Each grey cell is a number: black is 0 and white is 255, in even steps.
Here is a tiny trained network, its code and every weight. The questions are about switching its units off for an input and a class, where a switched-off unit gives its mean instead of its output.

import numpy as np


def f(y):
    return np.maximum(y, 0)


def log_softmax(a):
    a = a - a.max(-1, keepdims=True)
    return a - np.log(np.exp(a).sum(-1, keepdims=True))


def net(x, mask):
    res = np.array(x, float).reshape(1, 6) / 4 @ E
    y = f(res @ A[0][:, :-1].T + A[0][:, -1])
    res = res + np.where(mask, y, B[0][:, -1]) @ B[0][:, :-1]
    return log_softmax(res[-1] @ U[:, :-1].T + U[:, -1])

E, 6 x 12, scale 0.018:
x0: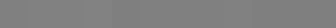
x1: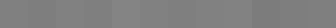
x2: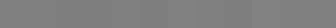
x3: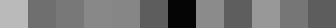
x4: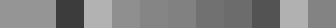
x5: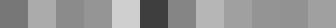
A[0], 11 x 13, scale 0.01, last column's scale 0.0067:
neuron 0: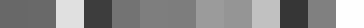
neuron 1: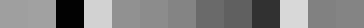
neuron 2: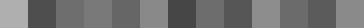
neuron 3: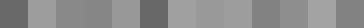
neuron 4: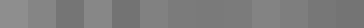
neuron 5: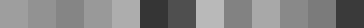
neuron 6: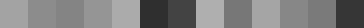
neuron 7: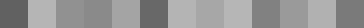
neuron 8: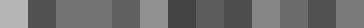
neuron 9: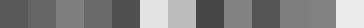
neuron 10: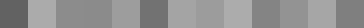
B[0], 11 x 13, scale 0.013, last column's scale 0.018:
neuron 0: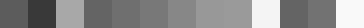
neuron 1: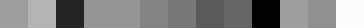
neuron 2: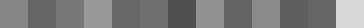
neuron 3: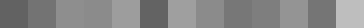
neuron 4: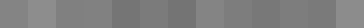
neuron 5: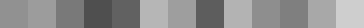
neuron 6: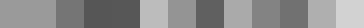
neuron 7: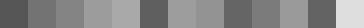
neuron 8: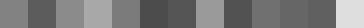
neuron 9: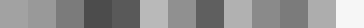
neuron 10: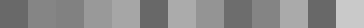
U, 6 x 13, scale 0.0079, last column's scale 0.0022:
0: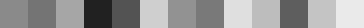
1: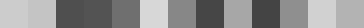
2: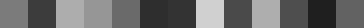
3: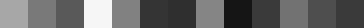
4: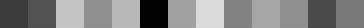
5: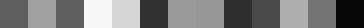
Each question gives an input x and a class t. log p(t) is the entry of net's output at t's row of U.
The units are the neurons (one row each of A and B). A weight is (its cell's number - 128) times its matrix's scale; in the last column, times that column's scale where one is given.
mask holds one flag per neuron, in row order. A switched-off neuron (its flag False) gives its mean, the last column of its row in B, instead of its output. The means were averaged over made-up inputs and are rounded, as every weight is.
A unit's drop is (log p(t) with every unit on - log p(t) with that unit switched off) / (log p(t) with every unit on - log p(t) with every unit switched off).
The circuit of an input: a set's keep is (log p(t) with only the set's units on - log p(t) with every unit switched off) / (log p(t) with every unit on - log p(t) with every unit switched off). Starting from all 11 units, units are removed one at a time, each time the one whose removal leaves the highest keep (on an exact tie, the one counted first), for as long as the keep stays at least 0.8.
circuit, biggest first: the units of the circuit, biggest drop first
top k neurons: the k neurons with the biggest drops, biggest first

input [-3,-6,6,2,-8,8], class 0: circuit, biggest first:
neuron 5
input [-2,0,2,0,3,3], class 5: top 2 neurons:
neuron 9; neuron 6
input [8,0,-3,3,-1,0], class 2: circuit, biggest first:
neuron 9; neuron 1
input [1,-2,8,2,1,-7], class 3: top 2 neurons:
neuron 0; neuron 8
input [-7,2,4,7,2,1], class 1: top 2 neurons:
neuron 6; neuron 5
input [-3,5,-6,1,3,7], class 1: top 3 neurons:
neuron 5; neuron 6; neuron 8
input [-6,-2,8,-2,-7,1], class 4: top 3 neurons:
neuron 6; neuron 5; neuron 9
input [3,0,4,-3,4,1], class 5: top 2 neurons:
neuron 6; neuron 5
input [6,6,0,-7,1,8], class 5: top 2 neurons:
neuron 0; neuron 10
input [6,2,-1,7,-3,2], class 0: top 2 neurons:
neuron 6; neuron 5
